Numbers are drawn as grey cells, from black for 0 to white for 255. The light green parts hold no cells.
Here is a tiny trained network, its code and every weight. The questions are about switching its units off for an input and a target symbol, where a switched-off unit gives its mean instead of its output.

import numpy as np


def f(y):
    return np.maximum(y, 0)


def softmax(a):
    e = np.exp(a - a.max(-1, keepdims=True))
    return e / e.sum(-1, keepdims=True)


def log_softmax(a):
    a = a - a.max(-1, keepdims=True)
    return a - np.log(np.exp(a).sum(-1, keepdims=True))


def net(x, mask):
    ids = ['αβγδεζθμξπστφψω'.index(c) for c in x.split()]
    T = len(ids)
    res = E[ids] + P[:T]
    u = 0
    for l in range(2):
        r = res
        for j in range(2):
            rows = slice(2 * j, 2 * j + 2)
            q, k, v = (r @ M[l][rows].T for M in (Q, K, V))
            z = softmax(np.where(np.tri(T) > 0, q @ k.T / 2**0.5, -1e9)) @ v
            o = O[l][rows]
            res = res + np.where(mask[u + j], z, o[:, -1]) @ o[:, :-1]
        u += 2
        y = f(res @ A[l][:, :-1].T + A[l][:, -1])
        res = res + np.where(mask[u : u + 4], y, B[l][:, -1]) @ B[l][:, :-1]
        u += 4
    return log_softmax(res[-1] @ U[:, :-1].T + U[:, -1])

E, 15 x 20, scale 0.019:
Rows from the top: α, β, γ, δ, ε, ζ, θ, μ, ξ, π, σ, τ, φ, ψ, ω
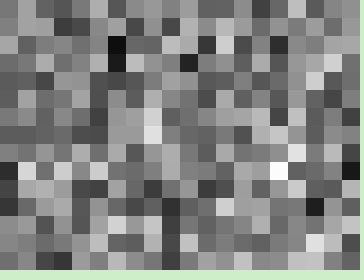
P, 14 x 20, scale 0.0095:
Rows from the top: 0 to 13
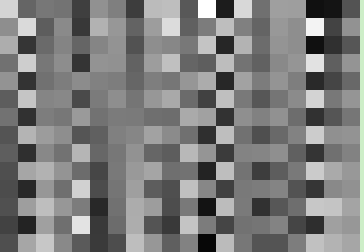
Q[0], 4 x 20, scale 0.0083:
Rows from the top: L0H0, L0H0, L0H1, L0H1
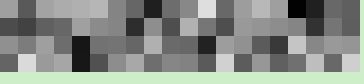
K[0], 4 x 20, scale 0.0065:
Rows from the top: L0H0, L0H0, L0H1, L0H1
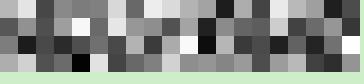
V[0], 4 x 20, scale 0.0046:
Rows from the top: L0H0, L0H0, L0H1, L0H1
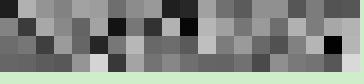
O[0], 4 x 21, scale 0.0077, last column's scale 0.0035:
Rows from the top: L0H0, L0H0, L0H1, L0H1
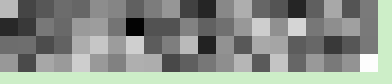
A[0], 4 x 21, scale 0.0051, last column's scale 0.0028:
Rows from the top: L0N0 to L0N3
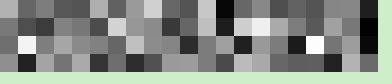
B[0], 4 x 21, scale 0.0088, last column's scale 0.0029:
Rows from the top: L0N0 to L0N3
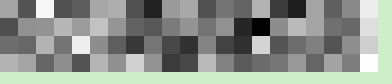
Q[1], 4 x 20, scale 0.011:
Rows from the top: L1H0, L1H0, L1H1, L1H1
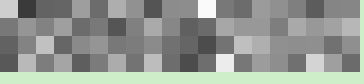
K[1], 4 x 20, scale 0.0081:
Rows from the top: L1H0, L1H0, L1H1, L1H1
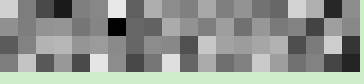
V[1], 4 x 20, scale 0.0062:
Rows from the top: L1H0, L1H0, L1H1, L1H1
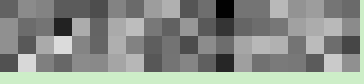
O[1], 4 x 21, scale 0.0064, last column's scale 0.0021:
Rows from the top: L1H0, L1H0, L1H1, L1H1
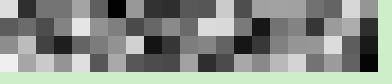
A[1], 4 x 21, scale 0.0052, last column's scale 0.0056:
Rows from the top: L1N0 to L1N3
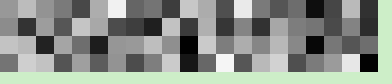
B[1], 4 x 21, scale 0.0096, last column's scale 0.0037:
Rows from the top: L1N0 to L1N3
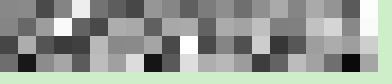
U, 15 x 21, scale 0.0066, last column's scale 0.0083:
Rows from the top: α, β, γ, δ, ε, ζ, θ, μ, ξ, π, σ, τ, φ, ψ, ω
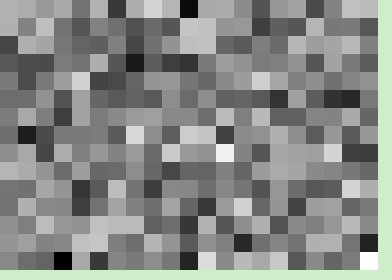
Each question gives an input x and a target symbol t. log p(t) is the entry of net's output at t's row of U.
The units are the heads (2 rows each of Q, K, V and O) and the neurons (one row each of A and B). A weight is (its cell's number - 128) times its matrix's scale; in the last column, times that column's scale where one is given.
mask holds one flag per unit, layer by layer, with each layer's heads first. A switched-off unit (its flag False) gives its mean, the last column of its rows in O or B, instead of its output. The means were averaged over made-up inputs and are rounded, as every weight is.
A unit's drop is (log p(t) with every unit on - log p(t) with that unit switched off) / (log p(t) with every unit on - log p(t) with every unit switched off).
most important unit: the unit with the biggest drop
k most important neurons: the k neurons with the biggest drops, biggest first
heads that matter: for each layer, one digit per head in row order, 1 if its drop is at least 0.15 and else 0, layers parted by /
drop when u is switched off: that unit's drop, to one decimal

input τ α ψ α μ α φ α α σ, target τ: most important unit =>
L1H0
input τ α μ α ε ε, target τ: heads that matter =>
10 / 10
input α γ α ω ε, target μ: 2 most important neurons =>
L0N3; L0N0
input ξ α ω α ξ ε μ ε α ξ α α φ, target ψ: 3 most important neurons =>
L0N1; L1N0; L0N0
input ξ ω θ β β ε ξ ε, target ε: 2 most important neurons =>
L0N2; L1N1
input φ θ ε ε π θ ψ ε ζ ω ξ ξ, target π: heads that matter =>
00 / 11
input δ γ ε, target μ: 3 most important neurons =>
L0N3; L1N2; L0N0
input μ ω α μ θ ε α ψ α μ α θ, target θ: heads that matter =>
10 / 00
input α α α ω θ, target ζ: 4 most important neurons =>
L0N1; L0N0; L1N1; L0N3
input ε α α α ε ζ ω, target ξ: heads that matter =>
00 / 10
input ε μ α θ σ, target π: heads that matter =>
00 / 01
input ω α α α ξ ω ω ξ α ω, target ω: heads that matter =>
10 / 00
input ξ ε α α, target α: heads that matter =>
00 / 00
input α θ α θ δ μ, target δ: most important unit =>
L0H0
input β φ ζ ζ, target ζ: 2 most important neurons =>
L0N2; L1N3
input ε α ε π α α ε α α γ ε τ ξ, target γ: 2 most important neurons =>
L1N2; L0N0
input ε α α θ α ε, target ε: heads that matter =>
00 / 10
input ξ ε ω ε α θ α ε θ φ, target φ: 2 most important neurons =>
L0N2; L1N3
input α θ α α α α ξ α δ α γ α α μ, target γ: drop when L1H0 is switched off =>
0.2
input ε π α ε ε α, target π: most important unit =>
L1H0
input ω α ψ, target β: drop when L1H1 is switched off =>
-0.1
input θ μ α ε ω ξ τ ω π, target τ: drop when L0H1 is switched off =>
0.1
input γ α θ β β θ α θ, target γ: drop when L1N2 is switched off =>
0.0
